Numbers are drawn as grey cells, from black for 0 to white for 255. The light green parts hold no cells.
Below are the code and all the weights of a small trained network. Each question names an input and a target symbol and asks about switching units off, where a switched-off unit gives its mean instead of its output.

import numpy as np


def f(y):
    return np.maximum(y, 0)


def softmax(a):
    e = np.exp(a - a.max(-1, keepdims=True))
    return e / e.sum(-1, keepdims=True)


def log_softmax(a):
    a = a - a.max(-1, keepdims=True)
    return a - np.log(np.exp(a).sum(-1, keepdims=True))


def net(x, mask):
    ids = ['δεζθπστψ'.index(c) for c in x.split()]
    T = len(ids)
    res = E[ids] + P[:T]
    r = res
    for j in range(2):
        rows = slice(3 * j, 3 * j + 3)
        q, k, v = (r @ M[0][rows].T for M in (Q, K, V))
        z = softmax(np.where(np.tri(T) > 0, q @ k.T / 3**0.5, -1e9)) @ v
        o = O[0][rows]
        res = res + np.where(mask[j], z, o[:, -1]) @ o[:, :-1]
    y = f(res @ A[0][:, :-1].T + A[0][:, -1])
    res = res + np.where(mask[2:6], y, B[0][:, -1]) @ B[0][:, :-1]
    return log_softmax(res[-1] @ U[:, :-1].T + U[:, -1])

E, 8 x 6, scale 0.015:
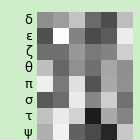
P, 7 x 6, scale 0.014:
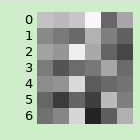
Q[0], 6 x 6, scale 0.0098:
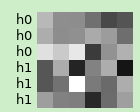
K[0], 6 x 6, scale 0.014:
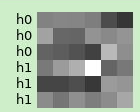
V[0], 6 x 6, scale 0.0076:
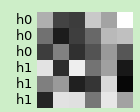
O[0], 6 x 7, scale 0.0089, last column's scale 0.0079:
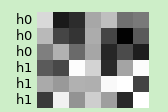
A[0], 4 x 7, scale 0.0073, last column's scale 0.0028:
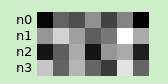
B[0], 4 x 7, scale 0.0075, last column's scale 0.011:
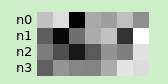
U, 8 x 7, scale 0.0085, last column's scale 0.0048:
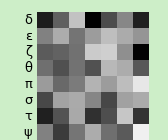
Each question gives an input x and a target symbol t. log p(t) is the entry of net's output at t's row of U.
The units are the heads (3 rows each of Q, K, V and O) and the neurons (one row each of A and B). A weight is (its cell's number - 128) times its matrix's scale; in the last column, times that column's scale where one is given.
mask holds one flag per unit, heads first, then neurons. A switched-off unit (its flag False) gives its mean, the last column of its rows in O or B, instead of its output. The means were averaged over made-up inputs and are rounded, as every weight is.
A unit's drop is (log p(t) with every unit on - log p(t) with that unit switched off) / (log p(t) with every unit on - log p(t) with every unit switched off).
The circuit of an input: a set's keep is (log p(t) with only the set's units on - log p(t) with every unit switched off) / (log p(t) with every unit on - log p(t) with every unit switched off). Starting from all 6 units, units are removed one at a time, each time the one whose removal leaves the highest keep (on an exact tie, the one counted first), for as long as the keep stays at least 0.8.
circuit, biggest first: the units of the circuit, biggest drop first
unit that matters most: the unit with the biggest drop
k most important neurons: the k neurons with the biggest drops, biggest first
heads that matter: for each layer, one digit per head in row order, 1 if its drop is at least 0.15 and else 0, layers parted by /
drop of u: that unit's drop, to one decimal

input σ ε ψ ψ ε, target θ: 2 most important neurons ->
(n1; n2)
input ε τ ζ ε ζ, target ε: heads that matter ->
01
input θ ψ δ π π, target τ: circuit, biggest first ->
(h1)
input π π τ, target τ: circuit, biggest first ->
(h1; n3)
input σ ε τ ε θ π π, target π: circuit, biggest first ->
(h1; h0)
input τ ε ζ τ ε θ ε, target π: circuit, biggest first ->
(h0; h1)
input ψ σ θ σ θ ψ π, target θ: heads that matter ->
01
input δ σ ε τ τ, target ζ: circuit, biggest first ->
(h1; n1)
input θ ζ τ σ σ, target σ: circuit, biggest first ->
(h0; h1; n1)
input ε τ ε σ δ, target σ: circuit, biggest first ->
(h0; h1)
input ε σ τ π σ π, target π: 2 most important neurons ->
(n3; n1)
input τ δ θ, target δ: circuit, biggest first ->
(h1; h0)
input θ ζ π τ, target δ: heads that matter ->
10
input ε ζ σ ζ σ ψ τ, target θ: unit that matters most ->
h1
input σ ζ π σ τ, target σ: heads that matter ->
11
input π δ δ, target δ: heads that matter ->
01
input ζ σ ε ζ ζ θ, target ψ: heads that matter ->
10
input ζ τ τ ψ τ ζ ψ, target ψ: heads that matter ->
10
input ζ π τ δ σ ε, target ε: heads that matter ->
11
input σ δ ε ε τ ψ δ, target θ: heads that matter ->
01
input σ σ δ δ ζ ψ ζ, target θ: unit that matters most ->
h1
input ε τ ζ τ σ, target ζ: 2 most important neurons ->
(n1; n2)
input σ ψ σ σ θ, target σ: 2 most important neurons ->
(n1; n2)
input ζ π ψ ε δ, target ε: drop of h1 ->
1.2
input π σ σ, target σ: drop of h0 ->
0.1
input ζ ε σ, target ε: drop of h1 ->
1.0
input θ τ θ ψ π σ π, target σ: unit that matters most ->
h0
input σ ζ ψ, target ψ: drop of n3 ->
0.2
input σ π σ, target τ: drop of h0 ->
0.1
